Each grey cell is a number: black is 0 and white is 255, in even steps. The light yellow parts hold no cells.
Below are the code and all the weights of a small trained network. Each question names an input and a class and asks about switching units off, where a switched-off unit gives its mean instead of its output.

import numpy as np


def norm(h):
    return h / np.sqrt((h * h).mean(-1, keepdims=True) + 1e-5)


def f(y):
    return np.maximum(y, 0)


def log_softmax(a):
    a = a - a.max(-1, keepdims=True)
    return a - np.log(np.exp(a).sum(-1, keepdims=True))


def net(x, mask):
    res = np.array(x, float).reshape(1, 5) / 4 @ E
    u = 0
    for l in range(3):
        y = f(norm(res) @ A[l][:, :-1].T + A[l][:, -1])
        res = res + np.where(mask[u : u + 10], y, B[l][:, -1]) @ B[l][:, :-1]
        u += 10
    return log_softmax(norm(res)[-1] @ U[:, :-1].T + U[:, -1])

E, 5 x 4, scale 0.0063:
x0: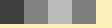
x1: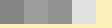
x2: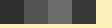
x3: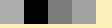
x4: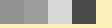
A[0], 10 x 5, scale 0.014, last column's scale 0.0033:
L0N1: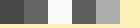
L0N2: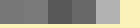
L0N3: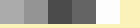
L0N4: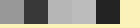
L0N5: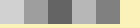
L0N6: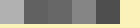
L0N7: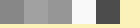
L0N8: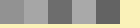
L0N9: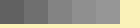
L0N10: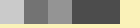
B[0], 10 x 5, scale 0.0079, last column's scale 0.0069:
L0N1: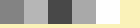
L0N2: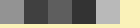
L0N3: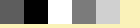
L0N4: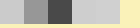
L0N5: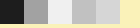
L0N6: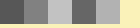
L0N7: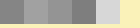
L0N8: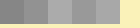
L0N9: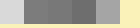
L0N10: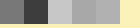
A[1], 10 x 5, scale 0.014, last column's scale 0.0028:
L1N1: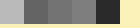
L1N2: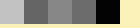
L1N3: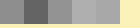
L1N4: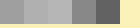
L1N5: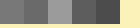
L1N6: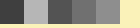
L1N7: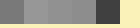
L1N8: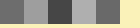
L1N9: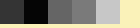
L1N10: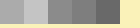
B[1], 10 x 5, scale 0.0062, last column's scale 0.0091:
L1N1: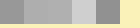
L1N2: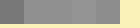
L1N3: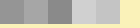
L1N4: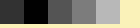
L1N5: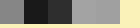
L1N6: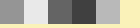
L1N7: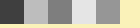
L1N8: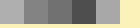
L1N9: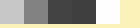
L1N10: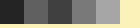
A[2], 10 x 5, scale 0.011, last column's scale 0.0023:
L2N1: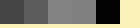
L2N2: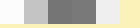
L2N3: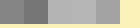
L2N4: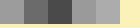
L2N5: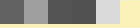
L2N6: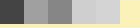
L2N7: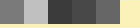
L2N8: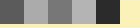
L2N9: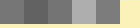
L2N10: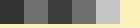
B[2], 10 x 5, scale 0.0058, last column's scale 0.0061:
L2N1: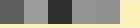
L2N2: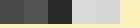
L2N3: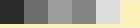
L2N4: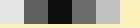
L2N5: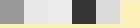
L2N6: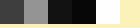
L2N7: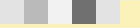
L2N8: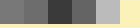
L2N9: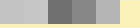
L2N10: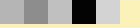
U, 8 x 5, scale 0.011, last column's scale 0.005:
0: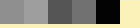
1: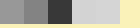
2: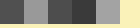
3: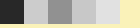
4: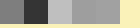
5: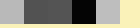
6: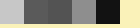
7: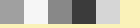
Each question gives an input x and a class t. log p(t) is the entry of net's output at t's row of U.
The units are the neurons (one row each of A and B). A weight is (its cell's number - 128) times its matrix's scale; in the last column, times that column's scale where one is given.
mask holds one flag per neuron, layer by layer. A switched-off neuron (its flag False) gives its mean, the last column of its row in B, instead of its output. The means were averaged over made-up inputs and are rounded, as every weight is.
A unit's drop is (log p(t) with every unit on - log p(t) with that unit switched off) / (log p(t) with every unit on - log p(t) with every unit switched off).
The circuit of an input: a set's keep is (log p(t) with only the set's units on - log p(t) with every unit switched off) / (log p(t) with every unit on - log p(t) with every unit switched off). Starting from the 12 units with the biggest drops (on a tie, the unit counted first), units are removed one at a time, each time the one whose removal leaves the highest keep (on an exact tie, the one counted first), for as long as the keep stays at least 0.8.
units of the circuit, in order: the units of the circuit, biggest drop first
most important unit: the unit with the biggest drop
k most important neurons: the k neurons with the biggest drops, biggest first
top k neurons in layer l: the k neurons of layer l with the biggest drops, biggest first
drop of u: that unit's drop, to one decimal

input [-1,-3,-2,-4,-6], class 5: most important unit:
L0N2
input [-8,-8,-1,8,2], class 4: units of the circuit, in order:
[L0N10, L0N3]
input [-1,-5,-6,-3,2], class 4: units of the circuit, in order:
[L0N3, L0N10]
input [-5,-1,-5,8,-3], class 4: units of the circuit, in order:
[L0N5, L0N6]
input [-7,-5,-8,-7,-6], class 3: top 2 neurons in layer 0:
[L0N5, L0N3]
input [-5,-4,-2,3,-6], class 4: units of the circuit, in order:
[L0N3, L0N5]
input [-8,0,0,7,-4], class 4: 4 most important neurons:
[L0N3, L0N5, L0N6, L0N1]
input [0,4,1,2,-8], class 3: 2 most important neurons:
[L0N5, L0N7]
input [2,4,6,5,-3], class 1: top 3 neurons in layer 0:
[L0N4, L0N9, L0N3]
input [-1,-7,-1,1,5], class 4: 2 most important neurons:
[L0N10, L2N6]
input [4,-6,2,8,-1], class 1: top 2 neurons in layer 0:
[L0N4, L0N3]
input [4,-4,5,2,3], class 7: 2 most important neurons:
[L0N1, L0N3]
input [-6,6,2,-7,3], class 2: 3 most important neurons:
[L2N6, L1N4, L0N10]
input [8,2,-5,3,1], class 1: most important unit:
L0N4
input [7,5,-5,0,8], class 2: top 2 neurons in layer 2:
[L2N6, L2N8]
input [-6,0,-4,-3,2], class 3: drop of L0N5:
0.2
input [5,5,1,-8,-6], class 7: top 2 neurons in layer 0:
[L0N3, L0N5]
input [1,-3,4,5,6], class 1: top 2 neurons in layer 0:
[L0N1, L0N3]
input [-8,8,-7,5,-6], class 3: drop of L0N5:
0.5
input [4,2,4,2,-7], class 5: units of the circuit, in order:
[L1N9]
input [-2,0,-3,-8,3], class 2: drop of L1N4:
0.2
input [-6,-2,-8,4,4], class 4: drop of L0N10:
0.1
